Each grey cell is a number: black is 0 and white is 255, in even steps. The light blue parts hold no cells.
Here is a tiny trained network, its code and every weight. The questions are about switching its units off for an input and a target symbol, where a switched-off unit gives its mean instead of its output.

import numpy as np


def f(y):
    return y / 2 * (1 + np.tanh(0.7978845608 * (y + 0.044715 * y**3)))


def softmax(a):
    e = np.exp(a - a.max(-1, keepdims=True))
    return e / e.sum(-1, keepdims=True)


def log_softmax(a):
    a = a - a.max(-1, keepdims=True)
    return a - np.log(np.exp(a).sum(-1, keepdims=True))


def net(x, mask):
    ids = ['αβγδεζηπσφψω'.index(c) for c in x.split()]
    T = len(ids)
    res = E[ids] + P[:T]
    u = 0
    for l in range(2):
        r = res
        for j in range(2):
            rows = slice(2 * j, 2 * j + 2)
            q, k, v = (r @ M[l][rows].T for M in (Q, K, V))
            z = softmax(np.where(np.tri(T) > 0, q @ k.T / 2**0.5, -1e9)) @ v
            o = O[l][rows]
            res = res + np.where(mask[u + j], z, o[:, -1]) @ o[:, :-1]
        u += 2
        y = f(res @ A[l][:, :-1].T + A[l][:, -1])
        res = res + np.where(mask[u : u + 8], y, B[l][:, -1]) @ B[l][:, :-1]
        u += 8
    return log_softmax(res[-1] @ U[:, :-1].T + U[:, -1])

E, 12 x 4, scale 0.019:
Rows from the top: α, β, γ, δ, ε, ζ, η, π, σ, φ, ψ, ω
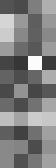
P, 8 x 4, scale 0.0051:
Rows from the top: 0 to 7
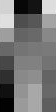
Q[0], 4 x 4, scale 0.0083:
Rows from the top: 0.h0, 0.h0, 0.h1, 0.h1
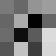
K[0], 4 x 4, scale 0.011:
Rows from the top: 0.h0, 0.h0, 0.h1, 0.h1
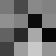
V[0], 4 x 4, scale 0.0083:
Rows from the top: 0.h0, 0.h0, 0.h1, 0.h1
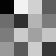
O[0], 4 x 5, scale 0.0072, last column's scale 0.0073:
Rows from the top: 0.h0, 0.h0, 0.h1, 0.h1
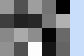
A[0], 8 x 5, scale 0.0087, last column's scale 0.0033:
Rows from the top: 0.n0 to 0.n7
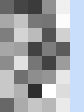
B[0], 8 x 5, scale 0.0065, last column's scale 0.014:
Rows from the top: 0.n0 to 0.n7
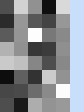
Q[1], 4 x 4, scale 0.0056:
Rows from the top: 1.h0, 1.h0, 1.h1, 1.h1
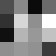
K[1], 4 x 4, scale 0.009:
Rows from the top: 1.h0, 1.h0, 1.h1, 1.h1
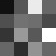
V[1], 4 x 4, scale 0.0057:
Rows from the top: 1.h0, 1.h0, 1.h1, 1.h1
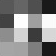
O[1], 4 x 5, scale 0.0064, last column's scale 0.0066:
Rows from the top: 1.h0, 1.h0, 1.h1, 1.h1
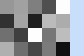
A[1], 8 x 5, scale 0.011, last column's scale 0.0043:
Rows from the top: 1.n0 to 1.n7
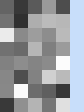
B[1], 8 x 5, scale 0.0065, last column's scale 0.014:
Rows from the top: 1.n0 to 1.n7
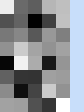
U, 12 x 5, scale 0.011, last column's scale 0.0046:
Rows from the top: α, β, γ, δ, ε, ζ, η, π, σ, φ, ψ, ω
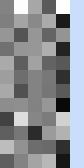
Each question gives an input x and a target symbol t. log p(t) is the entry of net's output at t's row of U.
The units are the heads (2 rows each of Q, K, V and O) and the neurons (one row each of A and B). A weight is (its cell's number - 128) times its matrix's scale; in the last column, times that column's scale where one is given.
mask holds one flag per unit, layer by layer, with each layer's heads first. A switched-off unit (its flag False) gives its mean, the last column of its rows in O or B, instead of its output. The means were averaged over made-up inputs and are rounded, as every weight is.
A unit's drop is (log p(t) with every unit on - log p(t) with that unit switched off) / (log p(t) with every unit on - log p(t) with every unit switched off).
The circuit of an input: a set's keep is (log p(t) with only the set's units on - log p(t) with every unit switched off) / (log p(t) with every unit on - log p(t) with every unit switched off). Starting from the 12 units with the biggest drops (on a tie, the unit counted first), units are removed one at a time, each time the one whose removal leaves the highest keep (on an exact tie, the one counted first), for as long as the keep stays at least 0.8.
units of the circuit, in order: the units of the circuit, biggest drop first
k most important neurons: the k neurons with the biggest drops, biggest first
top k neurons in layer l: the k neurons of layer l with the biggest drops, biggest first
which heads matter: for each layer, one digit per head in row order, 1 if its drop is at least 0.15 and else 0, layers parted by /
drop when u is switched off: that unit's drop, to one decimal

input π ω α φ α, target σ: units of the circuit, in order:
[0.n0, 0.n6, 1.n6]
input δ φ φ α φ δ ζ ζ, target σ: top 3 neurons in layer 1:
[1.n6, 1.n5, 1.n1]
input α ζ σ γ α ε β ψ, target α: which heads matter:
00 / 00
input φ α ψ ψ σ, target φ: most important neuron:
[0.n0]
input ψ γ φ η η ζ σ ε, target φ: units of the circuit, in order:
[0.h0, 1.n1]
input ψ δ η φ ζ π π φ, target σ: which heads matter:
00 / 00
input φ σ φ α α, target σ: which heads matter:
10 / 01
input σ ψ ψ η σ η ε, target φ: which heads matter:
10 / 11
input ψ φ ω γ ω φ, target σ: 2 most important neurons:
[0.n0, 0.n6]
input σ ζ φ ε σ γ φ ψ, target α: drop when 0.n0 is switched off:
0.0
